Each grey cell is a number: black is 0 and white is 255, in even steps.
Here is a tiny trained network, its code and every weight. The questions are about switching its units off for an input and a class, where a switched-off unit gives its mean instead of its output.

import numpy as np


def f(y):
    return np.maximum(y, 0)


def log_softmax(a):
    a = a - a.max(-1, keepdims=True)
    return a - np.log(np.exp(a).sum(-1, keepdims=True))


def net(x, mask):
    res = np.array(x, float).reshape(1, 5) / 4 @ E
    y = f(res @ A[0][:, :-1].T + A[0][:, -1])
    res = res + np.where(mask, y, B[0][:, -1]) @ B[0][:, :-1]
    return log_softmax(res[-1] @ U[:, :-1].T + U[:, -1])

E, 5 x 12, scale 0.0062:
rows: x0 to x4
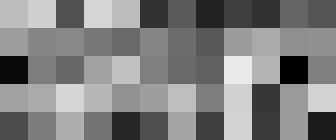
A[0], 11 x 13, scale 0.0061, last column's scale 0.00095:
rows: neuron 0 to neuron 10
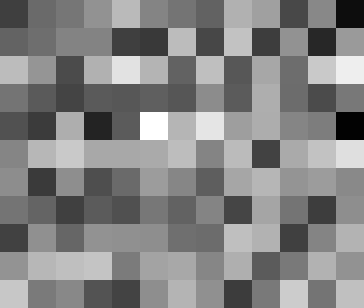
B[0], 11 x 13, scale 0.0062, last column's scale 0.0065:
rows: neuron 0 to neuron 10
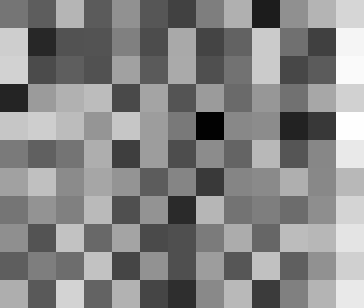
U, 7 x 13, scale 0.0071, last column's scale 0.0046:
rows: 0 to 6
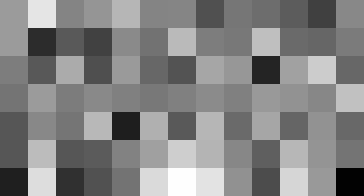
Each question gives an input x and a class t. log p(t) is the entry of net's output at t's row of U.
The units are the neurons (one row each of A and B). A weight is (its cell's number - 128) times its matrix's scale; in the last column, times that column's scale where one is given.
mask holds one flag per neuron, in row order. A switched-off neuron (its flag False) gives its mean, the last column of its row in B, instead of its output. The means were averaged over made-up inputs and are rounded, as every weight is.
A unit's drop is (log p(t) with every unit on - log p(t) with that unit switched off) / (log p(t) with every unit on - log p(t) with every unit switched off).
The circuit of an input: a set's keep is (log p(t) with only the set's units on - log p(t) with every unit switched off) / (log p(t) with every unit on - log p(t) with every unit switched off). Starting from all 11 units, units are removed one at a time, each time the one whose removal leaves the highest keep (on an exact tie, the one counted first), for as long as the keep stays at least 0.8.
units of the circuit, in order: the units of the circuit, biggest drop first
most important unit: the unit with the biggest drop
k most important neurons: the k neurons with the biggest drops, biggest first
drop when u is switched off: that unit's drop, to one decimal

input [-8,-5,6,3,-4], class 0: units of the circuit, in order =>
neuron 4
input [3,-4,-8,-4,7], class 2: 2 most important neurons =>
neuron 10; neuron 2
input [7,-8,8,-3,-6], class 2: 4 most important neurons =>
neuron 0; neuron 8; neuron 4; neuron 1
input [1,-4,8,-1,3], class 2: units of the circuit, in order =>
neuron 0; neuron 8
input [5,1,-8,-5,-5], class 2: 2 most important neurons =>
neuron 10; neuron 4
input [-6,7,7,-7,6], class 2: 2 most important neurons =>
neuron 8; neuron 0
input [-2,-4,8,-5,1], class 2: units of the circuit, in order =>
neuron 0; neuron 8
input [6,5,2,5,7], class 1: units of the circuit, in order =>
neuron 1; neuron 4
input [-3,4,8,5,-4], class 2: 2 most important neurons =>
neuron 0; neuron 8
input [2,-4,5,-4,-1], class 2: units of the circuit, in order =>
neuron 0; neuron 8; neuron 4
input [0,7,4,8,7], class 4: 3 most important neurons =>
neuron 9; neuron 5; neuron 2
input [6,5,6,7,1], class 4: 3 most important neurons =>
neuron 9; neuron 5; neuron 4
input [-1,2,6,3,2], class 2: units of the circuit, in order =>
neuron 0; neuron 8
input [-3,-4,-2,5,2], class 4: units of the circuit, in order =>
neuron 5; neuron 9
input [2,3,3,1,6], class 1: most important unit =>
neuron 1
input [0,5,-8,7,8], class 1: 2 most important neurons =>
neuron 1; neuron 0
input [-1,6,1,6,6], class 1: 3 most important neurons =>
neuron 1; neuron 3; neuron 7
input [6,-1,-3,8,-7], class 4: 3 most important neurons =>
neuron 5; neuron 9; neuron 4
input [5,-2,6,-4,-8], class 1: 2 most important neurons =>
neuron 2; neuron 4
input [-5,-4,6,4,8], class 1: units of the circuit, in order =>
neuron 1
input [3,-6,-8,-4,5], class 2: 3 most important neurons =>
neuron 10; neuron 4; neuron 2
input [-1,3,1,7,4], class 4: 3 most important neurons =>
neuron 5; neuron 9; neuron 2
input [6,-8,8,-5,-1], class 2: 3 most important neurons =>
neuron 0; neuron 8; neuron 4
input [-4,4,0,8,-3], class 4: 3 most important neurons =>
neuron 5; neuron 9; neuron 1
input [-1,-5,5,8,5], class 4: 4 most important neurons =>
neuron 5; neuron 9; neuron 2; neuron 10
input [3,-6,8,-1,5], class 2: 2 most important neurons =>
neuron 0; neuron 8
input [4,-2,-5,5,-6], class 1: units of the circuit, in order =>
neuron 2
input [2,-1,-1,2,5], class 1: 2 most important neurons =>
neuron 1; neuron 4
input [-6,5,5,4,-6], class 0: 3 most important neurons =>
neuron 4; neuron 6; neuron 1
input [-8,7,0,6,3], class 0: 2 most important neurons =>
neuron 4; neuron 6
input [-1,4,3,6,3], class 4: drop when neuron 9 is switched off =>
0.4
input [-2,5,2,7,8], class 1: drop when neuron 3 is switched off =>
0.2
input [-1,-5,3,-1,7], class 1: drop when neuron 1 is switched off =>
1.1
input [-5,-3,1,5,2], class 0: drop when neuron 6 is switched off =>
0.1
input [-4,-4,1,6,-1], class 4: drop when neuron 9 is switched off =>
0.4
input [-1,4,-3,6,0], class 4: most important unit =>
neuron 5
